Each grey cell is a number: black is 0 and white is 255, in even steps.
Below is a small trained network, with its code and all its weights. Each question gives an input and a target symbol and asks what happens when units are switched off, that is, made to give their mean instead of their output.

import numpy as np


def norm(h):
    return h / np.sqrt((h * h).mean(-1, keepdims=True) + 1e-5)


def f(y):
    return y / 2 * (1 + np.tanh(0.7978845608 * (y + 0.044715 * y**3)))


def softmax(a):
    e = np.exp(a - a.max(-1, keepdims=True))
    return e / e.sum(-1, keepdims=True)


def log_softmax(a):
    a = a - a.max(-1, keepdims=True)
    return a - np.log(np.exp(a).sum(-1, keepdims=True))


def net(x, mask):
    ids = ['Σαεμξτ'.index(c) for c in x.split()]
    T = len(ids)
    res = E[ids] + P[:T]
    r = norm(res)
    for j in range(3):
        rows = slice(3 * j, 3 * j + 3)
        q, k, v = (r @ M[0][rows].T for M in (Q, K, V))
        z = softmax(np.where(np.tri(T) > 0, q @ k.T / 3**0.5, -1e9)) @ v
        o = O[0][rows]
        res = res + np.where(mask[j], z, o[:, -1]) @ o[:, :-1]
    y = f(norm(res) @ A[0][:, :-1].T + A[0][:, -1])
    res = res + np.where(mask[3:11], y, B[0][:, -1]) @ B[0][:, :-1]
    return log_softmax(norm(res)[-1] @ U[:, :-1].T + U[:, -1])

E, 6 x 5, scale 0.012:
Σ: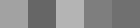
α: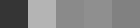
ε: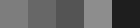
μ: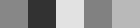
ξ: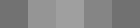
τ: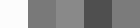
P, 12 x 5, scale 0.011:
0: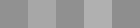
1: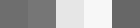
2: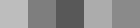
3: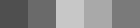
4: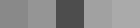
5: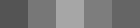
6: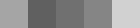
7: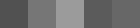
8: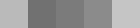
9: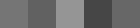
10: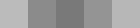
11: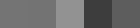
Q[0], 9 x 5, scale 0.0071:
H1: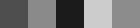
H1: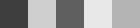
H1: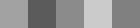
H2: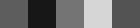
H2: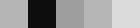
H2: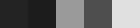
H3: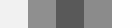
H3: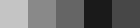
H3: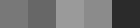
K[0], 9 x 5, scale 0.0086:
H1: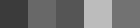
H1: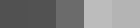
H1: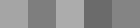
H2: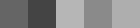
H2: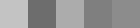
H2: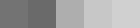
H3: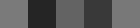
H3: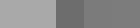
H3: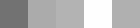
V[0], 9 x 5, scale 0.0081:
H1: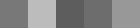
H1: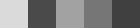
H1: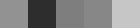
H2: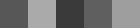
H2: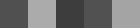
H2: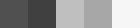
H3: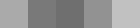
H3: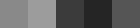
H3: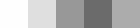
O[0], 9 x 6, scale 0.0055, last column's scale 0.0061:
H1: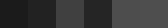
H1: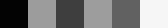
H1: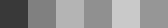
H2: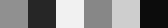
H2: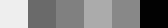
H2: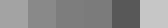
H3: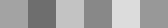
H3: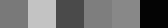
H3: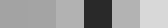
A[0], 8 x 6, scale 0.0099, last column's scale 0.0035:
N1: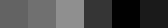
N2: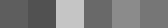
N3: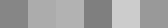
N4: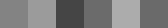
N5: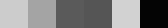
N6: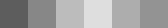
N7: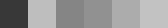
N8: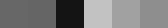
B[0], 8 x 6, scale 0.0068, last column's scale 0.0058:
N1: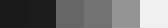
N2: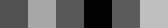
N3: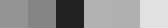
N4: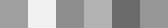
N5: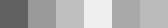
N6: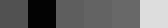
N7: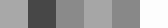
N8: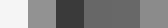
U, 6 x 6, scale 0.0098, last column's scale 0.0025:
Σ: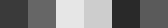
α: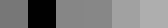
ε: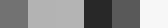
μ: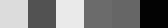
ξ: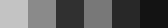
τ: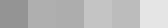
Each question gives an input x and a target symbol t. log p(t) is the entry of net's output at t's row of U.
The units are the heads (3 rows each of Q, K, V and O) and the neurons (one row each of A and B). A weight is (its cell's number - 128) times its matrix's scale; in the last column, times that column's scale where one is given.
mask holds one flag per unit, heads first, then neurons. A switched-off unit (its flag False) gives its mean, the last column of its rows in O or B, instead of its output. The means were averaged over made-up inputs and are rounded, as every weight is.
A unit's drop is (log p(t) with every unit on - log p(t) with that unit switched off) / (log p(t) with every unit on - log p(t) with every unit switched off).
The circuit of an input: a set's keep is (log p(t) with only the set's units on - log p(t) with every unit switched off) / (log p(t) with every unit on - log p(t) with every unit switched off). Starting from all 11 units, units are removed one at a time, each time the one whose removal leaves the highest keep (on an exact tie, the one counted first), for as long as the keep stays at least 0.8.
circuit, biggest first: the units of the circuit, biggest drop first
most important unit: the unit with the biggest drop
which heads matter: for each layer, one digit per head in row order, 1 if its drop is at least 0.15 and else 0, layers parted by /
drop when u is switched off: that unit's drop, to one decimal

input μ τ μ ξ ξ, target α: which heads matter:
001
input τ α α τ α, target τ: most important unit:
H1
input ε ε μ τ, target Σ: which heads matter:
110
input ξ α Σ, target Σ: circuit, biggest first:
[N3 N6]
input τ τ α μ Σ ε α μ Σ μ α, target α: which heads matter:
111
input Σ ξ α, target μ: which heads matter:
111
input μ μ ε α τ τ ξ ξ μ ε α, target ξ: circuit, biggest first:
[H3 N8]
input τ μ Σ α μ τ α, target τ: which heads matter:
001
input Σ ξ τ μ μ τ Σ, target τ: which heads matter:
011
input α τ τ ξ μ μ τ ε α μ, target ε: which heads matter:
000
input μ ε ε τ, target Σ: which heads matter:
111
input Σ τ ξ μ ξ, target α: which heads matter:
101
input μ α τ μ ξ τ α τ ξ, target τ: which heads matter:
001
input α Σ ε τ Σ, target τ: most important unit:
N2
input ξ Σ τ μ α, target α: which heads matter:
011
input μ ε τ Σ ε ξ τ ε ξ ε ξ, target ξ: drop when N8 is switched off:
0.4
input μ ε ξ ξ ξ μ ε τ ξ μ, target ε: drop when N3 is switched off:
0.1
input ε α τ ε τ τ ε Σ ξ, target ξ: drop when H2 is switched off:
-0.1
